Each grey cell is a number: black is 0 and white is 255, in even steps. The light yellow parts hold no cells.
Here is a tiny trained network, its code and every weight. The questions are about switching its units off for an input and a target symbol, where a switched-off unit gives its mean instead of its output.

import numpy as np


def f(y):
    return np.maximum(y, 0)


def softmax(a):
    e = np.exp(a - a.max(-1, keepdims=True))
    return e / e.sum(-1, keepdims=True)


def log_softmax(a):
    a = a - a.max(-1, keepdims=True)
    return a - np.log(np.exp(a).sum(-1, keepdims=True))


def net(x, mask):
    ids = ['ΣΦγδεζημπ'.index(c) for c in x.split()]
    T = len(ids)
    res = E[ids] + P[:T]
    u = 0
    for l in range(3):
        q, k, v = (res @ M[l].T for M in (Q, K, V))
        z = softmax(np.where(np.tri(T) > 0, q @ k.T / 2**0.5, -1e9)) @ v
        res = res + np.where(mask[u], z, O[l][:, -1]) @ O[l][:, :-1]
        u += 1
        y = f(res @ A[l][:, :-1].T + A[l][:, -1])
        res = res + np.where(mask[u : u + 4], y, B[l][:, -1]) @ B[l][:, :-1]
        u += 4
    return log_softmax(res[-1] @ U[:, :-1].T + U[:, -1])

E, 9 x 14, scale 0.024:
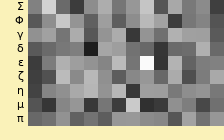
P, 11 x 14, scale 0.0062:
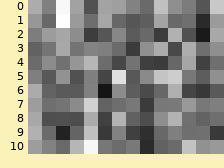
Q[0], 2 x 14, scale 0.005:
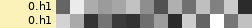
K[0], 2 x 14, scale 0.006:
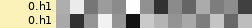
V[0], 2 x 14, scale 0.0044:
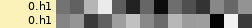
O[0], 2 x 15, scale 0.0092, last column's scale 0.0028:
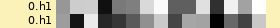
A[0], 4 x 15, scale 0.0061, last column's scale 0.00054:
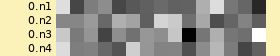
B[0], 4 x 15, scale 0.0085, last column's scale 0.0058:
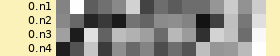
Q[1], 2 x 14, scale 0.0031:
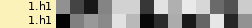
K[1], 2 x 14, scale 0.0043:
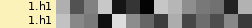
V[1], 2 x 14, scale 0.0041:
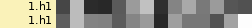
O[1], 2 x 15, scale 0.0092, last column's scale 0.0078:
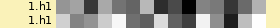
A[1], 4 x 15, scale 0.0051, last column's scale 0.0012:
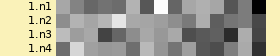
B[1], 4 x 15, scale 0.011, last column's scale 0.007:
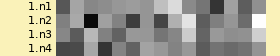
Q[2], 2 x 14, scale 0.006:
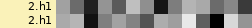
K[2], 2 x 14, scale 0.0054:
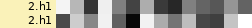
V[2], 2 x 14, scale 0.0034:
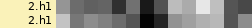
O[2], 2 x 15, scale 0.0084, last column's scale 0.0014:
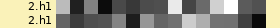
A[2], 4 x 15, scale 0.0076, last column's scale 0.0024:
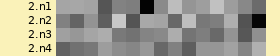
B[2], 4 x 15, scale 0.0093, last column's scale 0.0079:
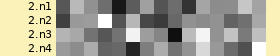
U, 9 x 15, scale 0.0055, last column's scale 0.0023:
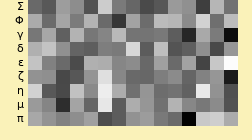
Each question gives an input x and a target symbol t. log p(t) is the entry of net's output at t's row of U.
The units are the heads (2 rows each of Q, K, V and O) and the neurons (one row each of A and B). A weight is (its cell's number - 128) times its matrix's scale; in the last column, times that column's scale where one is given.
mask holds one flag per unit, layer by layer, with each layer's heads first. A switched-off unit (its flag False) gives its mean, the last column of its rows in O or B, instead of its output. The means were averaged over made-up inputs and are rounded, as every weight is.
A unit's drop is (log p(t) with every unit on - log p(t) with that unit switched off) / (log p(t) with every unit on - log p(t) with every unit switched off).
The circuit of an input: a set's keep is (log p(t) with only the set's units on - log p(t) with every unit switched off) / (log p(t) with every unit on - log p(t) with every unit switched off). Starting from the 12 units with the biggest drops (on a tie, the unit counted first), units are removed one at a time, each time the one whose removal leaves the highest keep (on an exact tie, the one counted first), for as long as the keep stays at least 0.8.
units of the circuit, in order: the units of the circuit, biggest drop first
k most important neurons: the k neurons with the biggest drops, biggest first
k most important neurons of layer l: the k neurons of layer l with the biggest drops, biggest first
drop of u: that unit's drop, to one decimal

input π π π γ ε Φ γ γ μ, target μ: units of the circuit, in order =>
0.h1, 1.n1, 0.n4
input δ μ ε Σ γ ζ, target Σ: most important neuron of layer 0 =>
0.n1
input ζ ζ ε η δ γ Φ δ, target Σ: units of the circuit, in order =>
1.n2, 2.h1
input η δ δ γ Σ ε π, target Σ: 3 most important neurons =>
2.n1, 2.n2, 1.n2
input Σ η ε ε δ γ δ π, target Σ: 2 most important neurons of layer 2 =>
2.n1, 2.n2
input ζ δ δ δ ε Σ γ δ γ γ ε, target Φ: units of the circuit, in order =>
2.h1, 0.h1
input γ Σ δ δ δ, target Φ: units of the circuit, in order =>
2.h1, 0.h1
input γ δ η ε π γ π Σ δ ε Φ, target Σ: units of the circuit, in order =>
0.h1, 1.n2
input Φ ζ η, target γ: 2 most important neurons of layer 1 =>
1.n2, 1.n4
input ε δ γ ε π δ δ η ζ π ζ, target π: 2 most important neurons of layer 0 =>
0.n2, 0.n3
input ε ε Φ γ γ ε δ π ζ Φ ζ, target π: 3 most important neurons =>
0.n2, 2.n3, 0.n3
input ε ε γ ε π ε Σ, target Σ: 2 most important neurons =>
2.n1, 1.n2
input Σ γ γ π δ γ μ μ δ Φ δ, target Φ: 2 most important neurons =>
2.n4, 0.n2
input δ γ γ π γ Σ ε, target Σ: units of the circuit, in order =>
0.h1
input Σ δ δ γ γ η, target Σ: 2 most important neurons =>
1.n2, 0.n1
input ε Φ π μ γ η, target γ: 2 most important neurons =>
1.n2, 2.n2
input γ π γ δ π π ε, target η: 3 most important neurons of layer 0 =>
0.n3, 0.n2, 0.n4
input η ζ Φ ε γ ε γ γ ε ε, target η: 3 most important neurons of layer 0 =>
0.n3, 0.n4, 0.n2
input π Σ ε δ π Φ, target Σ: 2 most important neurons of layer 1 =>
1.n2, 1.n1
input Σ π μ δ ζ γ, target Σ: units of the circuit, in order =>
0.h1
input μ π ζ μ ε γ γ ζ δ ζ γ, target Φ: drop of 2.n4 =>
0.3
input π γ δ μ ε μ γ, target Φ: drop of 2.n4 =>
0.2
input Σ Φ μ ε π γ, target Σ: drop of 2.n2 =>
-0.1
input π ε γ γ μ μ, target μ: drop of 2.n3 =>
0.0
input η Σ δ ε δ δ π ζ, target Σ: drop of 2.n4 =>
0.2
